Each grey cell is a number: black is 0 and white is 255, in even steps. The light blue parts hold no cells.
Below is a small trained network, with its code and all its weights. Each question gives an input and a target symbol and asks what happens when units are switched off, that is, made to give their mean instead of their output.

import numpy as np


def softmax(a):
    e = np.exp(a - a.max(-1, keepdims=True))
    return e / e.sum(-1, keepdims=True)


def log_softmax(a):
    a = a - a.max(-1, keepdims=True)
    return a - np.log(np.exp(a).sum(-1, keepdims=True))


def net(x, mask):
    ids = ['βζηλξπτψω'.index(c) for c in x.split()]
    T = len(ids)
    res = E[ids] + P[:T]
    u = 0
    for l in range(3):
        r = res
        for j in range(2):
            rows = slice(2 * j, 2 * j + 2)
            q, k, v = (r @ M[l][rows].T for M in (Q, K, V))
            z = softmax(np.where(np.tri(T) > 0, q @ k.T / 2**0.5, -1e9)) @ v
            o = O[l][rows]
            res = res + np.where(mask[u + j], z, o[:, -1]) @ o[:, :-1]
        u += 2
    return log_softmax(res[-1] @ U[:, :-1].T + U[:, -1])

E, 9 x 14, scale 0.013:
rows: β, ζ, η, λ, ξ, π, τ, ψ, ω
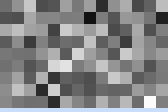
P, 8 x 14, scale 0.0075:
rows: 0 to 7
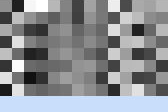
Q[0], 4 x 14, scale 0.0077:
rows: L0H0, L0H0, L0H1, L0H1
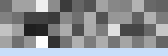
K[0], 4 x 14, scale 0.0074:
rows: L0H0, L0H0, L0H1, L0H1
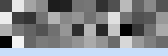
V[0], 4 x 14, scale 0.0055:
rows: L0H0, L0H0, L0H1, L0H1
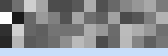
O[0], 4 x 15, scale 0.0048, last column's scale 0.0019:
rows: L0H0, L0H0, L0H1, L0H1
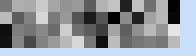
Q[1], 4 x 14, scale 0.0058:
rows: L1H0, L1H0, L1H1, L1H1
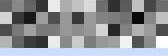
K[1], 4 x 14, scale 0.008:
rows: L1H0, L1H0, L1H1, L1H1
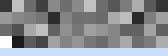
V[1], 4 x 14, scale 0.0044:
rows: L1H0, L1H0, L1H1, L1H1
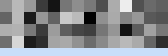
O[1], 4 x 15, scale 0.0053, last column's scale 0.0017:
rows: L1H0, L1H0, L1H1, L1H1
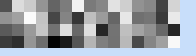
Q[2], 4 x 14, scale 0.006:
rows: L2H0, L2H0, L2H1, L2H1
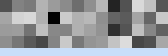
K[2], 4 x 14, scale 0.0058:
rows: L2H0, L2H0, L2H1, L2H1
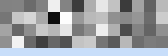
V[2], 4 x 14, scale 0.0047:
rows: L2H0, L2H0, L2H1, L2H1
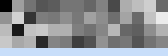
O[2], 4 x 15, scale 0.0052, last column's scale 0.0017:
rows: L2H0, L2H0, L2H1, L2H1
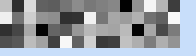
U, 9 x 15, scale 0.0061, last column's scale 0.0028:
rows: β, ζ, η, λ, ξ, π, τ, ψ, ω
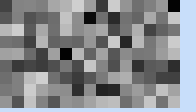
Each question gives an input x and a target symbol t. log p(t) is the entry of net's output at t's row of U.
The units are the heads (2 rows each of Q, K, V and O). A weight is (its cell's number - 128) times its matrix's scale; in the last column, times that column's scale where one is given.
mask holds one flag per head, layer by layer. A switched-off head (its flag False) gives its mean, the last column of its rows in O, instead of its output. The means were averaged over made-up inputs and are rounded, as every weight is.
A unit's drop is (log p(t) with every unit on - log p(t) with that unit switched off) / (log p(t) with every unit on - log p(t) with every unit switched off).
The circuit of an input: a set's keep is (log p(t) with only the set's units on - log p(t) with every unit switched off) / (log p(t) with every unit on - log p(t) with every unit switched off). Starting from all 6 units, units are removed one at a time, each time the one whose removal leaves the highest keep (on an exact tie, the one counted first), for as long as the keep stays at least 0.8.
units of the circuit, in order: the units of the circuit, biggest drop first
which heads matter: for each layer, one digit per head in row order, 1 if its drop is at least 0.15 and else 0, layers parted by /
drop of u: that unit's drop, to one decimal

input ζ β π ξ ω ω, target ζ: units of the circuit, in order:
[L0H1 L0H0 L2H0 L1H0]
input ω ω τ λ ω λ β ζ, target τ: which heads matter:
11 / 11 / 00
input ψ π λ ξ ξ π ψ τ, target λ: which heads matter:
01 / 00 / 01
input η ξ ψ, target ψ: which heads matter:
00 / 01 / 00
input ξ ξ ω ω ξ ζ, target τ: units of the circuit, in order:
[L1H0 L0H0 L1H1 L0H1]
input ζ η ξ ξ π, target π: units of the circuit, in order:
[L0H0]
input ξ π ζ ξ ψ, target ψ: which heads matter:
00 / 11 / 01
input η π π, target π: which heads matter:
10 / 01 / 00
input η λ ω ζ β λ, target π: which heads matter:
10 / 11 / 01
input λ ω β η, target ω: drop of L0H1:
0.2
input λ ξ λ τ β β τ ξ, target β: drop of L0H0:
0.3
